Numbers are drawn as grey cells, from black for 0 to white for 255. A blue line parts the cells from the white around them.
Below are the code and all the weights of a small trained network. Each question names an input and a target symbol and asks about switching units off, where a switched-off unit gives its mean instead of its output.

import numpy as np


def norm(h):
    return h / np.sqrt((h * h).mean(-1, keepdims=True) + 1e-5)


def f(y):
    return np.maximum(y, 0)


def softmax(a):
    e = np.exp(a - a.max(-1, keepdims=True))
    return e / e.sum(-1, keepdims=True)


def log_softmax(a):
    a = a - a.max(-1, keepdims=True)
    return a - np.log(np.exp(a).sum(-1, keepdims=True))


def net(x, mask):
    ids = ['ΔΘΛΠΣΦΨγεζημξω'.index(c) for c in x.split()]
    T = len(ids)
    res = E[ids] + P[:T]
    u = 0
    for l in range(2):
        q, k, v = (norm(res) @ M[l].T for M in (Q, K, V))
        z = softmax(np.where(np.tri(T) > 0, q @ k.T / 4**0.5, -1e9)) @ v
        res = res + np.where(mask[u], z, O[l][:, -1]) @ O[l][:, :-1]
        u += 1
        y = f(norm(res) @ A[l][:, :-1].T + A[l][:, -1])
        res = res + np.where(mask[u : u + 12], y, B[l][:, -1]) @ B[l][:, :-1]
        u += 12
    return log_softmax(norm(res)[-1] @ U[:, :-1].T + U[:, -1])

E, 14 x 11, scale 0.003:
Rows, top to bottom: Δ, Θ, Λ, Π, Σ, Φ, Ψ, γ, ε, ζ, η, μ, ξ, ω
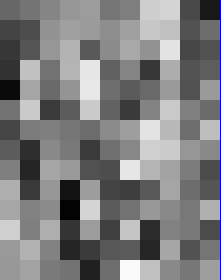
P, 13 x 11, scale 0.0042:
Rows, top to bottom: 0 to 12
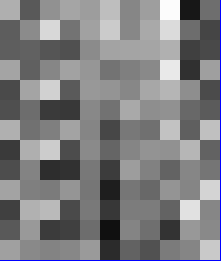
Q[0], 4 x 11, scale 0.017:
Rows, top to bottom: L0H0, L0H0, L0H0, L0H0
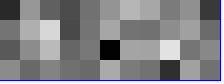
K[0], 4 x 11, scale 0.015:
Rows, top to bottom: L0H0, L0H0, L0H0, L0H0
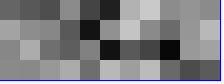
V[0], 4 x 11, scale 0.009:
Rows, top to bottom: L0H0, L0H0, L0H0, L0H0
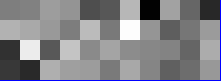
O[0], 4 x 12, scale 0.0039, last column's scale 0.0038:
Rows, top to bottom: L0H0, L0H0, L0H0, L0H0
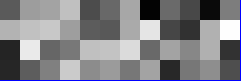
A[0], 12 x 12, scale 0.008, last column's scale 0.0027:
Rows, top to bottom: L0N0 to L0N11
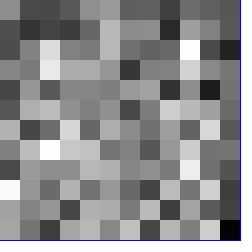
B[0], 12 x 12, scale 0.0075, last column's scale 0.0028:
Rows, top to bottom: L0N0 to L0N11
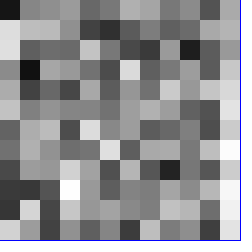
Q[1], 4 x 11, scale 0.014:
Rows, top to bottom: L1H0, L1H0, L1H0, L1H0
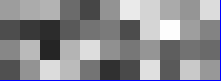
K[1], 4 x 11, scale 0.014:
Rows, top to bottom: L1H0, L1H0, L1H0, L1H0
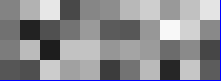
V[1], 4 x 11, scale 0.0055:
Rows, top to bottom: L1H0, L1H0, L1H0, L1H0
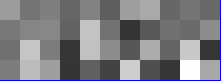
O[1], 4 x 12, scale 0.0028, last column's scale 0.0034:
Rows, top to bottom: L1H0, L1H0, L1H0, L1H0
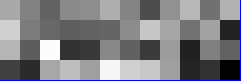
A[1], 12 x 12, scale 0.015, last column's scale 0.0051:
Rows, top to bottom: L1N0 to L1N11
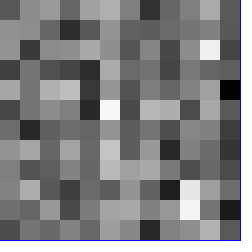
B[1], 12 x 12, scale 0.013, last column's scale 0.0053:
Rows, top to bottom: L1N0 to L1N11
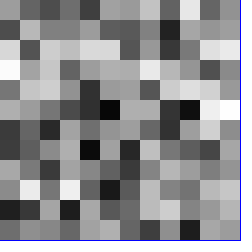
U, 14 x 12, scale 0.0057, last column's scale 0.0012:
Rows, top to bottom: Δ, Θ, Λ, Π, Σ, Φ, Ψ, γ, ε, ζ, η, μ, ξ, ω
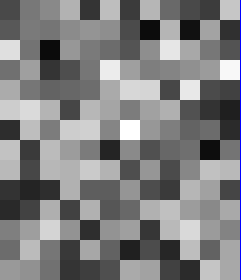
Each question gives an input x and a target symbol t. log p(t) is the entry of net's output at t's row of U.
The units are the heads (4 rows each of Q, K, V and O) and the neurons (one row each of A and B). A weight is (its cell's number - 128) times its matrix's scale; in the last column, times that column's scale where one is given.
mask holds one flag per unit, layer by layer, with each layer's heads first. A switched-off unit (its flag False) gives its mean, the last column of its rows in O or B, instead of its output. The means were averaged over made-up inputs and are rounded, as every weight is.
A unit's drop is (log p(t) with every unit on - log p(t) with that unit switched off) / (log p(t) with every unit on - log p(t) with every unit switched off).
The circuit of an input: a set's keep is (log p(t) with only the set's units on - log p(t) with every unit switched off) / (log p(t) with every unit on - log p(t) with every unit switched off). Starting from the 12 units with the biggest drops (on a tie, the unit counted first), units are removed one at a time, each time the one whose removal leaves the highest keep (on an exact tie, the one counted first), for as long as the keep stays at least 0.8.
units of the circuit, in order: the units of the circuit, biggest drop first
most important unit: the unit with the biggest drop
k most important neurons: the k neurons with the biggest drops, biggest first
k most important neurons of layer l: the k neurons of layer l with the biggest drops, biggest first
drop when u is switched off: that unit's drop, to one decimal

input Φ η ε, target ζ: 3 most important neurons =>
(L0N4 L1N6 L0N0)
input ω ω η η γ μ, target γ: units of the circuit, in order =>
(L0H0 L1N5)
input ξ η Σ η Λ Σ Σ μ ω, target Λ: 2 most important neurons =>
(L1N8 L0N9)
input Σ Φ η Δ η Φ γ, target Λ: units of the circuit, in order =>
(L0H0 L0N11 L1N5)
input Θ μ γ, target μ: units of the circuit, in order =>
(L0N1 L0H0 L1N4)
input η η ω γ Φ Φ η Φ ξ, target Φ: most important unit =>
L1N3
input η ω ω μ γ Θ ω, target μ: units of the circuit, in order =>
(L0H0 L1N4)
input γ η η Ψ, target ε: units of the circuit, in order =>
(L0H0 L1N2)
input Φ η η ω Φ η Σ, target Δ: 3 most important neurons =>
(L0N11 L1N7 L0N8)
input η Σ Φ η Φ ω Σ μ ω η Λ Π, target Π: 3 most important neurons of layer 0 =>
(L0N7 L0N4 L0N9)
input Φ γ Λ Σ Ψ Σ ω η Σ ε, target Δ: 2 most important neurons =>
(L0N11 L1N7)
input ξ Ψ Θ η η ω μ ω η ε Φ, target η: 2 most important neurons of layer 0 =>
(L0N3 L0N11)
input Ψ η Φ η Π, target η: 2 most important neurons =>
(L0N3 L1N10)
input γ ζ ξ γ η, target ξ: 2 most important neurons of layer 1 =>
(L1N1 L1N5)
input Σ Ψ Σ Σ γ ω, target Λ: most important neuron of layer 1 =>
(L1N8)
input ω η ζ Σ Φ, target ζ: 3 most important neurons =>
(L1N6 L0N2 L0N3)
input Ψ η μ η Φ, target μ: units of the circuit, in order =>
(L0H0 L1N4 L1N5)
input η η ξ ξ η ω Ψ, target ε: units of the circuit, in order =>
(L1N2 L0H0)
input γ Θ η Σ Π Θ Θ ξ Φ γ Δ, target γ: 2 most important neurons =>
(L0N2 L0N3)
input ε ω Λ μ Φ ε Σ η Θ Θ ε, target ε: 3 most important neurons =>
(L0N4 L1N2 L0N2)
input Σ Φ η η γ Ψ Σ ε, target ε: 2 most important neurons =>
(L0N4 L0N2)
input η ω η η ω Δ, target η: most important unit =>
L0N4
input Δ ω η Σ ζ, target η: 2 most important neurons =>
(L1N10 L0N3)
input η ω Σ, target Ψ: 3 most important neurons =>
(L0N4 L0N8 L1N5)
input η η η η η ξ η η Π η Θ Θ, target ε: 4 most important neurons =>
(L0N4 L1N2 L0N10 L1N5)
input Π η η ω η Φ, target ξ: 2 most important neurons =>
(L1N1 L1N5)
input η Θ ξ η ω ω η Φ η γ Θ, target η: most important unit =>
L1N10
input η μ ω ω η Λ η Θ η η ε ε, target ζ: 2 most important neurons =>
(L0N4 L1N6)
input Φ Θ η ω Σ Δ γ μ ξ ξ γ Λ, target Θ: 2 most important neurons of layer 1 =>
(L1N11 L1N5)
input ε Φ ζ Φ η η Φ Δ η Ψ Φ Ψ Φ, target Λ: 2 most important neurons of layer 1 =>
(L1N5 L1N2)
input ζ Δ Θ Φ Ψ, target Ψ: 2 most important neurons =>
(L0N8 L0N5)
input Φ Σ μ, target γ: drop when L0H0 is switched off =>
0.9
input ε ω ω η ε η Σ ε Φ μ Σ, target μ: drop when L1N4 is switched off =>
0.4
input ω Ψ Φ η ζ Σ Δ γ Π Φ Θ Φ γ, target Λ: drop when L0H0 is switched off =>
1.4
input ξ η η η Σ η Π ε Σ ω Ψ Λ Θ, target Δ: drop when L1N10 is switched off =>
0.0
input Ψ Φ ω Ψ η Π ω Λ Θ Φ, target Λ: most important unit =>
L0H0
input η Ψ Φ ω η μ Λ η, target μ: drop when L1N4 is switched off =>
0.5
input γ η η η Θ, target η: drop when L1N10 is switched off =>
0.2
